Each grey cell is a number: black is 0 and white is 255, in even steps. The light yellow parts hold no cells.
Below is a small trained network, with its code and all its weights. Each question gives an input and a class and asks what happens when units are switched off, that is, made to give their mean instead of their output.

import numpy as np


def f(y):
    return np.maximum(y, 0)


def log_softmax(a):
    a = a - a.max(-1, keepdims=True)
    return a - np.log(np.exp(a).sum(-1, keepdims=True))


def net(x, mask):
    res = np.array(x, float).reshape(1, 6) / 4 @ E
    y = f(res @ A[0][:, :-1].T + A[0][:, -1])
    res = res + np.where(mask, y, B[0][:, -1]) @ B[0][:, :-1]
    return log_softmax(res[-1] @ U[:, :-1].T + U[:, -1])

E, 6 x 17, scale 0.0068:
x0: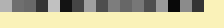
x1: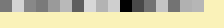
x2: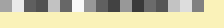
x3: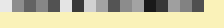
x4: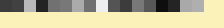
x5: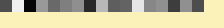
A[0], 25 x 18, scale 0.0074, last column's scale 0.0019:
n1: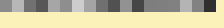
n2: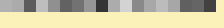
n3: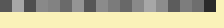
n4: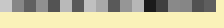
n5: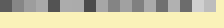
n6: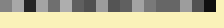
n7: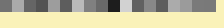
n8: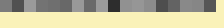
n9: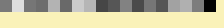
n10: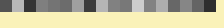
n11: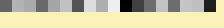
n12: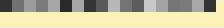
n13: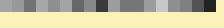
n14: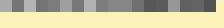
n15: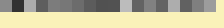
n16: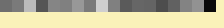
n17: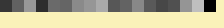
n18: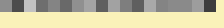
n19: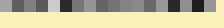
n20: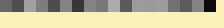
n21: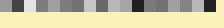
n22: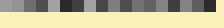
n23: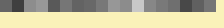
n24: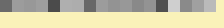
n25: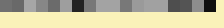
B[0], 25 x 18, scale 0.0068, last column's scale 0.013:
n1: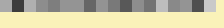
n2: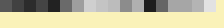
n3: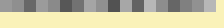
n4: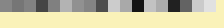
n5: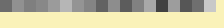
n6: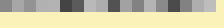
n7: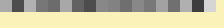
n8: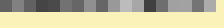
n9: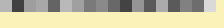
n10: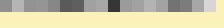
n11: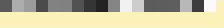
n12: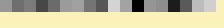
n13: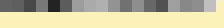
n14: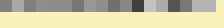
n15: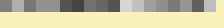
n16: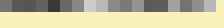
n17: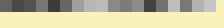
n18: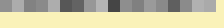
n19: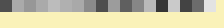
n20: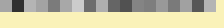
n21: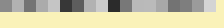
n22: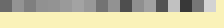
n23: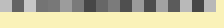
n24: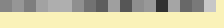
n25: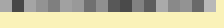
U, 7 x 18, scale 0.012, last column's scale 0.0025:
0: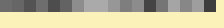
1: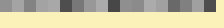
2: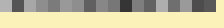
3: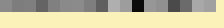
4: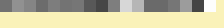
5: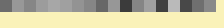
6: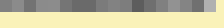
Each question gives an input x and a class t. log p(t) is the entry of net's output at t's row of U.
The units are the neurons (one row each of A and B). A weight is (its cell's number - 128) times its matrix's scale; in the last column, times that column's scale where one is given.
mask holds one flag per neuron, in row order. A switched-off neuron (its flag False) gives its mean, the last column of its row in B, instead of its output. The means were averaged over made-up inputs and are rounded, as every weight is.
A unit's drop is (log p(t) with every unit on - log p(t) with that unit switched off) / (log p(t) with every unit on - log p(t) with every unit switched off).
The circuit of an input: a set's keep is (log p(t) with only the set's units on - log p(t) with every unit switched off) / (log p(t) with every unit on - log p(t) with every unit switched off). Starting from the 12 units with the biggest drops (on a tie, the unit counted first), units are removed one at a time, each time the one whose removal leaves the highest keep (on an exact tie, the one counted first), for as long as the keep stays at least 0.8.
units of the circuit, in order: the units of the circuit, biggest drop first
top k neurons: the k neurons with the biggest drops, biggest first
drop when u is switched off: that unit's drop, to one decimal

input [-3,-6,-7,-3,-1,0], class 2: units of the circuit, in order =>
[n23]
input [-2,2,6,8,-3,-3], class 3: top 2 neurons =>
[n4; n14]
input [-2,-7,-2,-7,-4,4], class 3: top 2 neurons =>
[n12; n11]
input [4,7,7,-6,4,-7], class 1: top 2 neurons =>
[n21; n18]
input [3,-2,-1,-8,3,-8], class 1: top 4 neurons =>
[n21; n18; n4; n15]
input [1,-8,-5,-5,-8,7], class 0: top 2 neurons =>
[n2; n11]
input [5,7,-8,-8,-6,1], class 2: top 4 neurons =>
[n20; n25; n4; n23]
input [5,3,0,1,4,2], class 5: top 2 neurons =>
[n2; n19]
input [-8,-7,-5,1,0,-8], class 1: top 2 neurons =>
[n21; n15]
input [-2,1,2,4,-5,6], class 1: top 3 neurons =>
[n6; n10; n17]
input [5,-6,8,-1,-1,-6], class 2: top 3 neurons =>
[n7; n9; n11]
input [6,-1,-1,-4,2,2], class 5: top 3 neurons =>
[n19; n4; n22]
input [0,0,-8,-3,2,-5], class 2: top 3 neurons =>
[n20; n23; n25]
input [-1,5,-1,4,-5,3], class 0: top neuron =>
[n13]
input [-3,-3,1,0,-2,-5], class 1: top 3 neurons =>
[n11; n21; n19]
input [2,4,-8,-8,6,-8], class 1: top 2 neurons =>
[n21; n18]
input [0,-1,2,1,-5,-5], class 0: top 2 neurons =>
[n2; n10]
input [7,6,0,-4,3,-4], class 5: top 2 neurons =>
[n22; n19]
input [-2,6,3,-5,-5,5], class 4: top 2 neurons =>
[n11; n4]
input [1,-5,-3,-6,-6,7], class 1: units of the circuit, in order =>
[n10]
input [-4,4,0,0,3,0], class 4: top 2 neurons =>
[n11; n19]
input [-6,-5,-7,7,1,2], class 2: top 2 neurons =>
[n23; n12]
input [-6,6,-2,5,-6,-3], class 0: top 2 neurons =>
[n2; n13]
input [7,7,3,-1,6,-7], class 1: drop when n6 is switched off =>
-0.1
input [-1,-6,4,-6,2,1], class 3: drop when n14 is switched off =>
-0.1
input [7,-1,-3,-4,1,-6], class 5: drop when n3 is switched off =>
0.2
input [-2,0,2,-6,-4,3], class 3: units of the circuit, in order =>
[n12]
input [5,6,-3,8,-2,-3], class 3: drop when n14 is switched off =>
0.1
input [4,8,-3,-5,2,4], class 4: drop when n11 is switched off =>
1.5
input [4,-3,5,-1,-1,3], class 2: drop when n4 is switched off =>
0.0
